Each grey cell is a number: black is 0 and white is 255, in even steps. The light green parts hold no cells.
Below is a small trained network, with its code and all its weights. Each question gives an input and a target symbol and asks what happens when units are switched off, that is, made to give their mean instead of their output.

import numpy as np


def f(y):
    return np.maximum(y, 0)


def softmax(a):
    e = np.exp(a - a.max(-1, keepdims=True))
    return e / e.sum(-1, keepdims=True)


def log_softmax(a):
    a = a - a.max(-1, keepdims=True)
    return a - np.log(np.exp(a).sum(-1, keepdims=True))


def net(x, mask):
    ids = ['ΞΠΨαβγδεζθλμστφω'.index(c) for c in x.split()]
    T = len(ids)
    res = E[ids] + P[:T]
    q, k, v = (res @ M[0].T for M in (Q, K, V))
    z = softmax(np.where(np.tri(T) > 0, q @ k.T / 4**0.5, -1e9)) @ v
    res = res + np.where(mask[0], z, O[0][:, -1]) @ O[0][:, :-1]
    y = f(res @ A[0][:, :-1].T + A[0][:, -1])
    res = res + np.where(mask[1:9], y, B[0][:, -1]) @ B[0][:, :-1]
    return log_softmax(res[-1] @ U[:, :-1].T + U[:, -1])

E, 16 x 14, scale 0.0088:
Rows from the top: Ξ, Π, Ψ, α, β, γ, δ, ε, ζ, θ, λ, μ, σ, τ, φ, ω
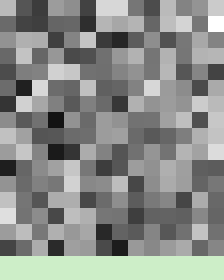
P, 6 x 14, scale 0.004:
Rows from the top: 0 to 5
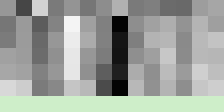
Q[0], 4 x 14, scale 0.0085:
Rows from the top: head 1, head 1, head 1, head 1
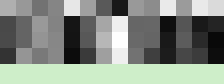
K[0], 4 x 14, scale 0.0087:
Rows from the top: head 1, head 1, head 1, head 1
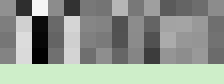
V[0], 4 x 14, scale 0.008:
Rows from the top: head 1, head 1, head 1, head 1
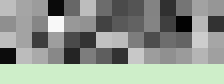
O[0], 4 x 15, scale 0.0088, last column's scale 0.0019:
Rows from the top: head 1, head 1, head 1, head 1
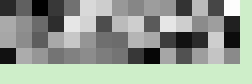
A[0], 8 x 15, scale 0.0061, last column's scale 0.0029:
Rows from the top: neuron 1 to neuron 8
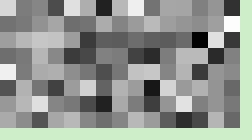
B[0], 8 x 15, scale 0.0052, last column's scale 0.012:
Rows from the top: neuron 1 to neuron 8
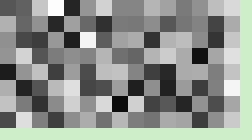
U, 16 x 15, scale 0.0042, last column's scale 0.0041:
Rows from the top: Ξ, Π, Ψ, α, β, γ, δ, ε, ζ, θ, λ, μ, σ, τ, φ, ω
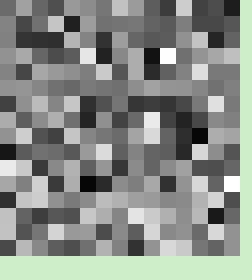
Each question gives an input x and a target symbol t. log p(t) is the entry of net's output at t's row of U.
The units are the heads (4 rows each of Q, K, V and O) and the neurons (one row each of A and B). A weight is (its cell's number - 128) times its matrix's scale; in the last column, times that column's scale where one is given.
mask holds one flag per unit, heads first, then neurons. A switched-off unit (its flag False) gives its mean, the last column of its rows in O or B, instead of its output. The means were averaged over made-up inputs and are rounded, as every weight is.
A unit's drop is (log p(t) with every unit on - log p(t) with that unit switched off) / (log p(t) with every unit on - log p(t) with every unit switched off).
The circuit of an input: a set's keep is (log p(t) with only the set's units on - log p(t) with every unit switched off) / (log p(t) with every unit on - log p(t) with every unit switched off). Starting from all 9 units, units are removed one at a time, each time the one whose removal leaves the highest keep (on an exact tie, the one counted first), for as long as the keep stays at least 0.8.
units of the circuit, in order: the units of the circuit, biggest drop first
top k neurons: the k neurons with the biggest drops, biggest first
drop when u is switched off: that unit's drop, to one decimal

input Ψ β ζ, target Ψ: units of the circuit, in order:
(head 1; neuron 6)
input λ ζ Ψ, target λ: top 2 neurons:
(neuron 7; neuron 4)
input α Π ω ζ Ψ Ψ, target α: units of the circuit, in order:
(head 1; neuron 3; neuron 6)
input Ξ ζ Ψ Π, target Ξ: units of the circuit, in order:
(head 1; neuron 5; neuron 3; neuron 8)
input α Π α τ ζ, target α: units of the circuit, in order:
(head 1; neuron 3; neuron 6)
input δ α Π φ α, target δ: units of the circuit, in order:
(head 1; neuron 6)
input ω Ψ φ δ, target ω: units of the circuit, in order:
(head 1; neuron 4)
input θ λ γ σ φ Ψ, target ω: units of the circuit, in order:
(head 1)
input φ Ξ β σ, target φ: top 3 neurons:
(neuron 1; neuron 6; neuron 5)
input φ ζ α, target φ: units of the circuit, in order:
(head 1; neuron 6; neuron 1)
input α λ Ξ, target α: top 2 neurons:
(neuron 3; neuron 6)
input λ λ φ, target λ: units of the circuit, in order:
(head 1; neuron 7; neuron 4)
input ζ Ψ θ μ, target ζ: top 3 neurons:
(neuron 8; neuron 3; neuron 1)
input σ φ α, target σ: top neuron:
(neuron 1)
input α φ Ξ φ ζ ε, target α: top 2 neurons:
(neuron 3; neuron 6)
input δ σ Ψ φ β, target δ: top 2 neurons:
(neuron 6; neuron 3)
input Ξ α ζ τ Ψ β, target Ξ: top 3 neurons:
(neuron 5; neuron 3; neuron 8)
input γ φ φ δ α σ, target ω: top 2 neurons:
(neuron 4; neuron 6)
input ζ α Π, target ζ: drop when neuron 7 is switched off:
0.0
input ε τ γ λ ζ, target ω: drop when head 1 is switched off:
1.3
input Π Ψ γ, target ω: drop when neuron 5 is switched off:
0.0
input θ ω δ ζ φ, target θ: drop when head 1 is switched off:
0.9
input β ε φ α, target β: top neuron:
(neuron 7)
